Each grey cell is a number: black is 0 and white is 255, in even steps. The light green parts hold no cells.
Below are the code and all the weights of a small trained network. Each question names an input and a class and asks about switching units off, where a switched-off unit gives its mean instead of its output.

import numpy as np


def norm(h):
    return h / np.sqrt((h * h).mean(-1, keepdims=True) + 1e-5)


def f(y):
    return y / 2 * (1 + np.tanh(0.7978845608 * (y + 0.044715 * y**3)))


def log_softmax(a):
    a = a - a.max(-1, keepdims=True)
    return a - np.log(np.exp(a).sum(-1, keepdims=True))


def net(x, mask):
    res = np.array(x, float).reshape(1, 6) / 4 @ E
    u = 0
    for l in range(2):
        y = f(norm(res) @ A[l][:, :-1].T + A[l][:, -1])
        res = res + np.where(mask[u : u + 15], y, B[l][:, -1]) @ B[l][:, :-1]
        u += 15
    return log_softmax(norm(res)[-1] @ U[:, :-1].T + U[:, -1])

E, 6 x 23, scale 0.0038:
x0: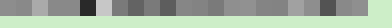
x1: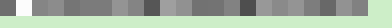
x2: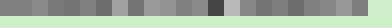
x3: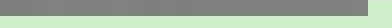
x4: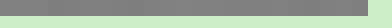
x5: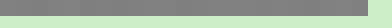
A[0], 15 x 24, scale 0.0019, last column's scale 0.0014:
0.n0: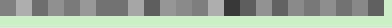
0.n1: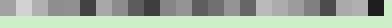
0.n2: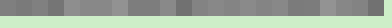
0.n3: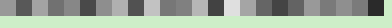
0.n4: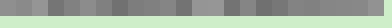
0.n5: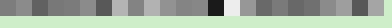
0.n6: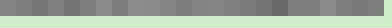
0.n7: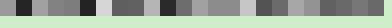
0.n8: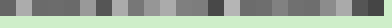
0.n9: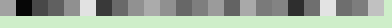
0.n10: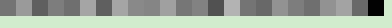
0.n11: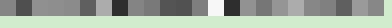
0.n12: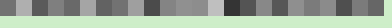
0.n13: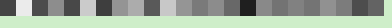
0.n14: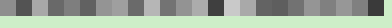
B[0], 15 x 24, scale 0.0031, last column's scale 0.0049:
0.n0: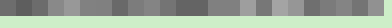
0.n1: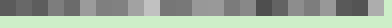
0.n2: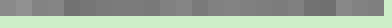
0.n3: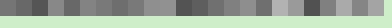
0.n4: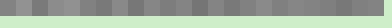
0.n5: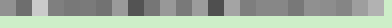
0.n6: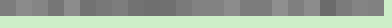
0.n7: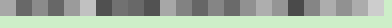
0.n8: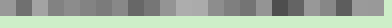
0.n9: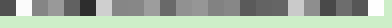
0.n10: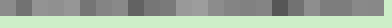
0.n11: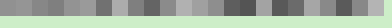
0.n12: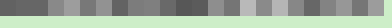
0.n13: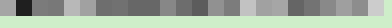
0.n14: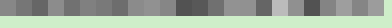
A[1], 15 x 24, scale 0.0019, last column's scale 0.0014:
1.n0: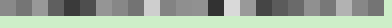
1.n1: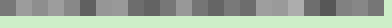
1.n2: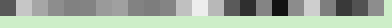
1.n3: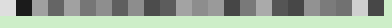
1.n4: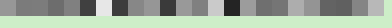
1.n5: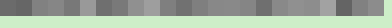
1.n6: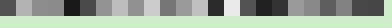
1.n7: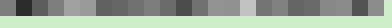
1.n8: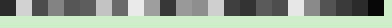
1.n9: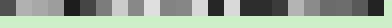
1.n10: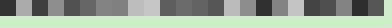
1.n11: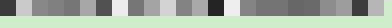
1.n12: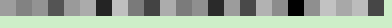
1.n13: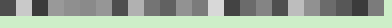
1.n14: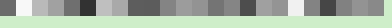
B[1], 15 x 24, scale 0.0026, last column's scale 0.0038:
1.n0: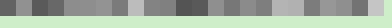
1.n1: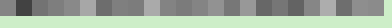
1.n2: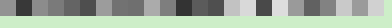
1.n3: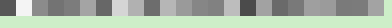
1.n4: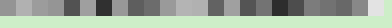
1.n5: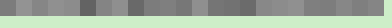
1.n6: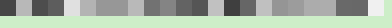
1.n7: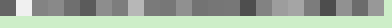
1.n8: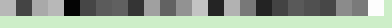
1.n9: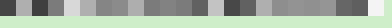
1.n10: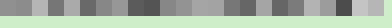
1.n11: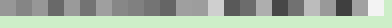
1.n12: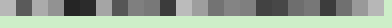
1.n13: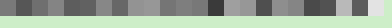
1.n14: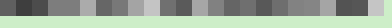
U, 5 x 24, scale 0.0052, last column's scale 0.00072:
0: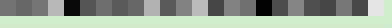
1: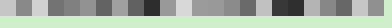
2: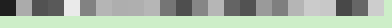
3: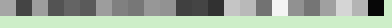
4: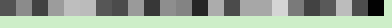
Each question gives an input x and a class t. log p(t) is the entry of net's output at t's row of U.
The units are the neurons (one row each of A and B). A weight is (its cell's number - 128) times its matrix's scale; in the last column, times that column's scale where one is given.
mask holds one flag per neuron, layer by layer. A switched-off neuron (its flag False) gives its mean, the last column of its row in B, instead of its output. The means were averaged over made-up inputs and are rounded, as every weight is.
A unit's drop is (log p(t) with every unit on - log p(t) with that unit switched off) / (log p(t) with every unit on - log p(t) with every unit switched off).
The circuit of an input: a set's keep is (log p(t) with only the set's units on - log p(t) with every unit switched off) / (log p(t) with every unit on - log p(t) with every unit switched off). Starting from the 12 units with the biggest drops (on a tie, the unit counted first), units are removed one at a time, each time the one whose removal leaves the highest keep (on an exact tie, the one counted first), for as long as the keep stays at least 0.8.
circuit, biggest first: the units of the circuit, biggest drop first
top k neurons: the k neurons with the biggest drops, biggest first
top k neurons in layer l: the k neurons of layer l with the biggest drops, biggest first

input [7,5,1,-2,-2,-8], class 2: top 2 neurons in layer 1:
(1.n6, 1.n9)
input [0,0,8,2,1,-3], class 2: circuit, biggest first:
(1.n9)
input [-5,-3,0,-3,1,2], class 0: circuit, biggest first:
(1.n8, 0.n9)
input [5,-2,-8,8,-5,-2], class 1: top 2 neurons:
(0.n9, 0.n7)
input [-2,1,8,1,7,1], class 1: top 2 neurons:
(0.n9, 0.n5)
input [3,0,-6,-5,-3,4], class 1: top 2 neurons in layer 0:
(0.n9, 0.n7)
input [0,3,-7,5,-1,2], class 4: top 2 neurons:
(0.n9, 0.n12)
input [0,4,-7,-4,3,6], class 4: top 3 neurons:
(0.n9, 0.n13, 0.n12)
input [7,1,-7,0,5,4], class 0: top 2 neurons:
(0.n13, 0.n1)
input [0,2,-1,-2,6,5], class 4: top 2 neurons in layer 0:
(0.n9, 0.n13)
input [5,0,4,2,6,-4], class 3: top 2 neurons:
(0.n9, 0.n7)
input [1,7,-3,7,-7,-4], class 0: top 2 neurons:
(0.n7, 0.n1)
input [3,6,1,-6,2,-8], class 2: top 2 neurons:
(1.n6, 0.n9)
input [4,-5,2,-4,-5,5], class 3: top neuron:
(0.n3)
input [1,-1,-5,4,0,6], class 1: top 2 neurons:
(0.n9, 0.n7)
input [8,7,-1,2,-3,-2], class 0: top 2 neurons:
(1.n8, 0.n5)
